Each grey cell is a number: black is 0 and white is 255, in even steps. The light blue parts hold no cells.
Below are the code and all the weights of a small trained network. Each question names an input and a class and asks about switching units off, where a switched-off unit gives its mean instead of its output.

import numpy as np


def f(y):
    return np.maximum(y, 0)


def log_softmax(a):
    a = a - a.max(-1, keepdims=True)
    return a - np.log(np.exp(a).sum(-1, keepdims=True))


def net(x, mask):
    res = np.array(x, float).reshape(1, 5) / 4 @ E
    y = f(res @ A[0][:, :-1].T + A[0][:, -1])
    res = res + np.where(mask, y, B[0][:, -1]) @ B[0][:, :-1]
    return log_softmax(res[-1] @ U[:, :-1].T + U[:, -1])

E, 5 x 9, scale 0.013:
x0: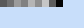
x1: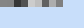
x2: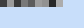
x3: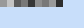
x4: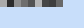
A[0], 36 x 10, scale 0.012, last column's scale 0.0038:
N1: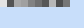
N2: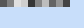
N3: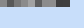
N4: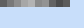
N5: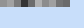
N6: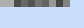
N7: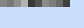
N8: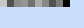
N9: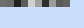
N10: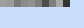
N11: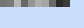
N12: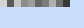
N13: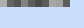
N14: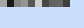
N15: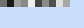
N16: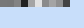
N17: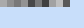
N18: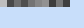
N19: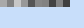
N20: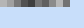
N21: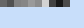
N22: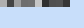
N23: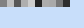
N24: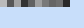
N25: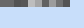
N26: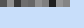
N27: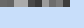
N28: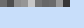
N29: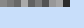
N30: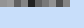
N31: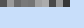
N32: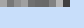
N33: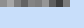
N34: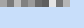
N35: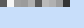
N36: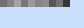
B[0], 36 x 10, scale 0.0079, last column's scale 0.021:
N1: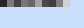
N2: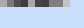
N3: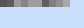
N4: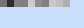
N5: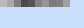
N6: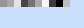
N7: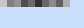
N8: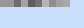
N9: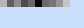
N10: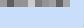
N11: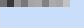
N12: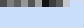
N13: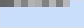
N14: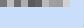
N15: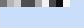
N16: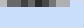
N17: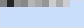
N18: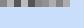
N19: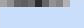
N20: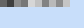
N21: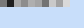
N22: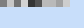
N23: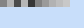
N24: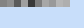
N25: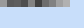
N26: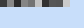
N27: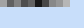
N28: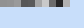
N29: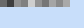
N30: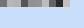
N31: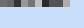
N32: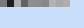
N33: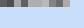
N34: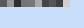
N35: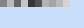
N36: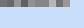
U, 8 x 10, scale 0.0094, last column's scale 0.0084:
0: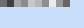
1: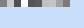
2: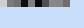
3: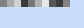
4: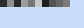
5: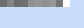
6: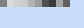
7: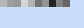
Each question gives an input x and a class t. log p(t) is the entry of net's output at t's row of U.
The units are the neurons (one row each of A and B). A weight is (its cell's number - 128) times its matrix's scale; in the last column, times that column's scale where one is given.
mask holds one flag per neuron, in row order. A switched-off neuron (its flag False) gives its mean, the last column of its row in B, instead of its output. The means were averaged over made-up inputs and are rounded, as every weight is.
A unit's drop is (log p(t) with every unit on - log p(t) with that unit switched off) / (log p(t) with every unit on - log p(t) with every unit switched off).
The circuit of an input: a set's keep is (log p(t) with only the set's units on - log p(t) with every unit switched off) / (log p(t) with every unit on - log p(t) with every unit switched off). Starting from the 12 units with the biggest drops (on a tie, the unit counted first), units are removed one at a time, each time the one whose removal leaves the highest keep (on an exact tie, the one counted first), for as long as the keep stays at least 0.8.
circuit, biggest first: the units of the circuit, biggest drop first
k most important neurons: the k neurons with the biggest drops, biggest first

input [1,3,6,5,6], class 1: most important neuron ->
N22
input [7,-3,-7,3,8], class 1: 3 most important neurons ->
N22, N14, N24
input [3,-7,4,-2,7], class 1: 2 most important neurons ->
N22, N14
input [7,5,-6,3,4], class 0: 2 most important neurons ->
N21, N11
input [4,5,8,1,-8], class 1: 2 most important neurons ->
N35, N23
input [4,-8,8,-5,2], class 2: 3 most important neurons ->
N2, N27, N19
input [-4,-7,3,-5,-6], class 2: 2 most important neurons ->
N2, N27
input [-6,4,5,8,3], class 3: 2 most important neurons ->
N6, N30
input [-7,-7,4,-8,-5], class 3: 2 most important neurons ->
N15, N21
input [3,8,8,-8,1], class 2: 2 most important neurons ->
N9, N16
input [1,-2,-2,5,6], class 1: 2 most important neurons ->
N22, N15
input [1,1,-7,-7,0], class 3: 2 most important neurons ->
N15, N28
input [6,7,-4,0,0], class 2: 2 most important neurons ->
N9, N16
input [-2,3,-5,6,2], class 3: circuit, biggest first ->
N6
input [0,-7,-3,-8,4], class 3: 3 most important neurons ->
N15, N28, N9
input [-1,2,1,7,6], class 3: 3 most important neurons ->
N6, N30, N35
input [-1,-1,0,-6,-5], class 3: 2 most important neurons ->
N15, N22
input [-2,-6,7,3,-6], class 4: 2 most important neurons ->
N26, N31
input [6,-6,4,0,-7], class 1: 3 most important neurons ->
N35, N23, N20
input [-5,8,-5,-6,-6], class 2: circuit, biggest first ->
N9
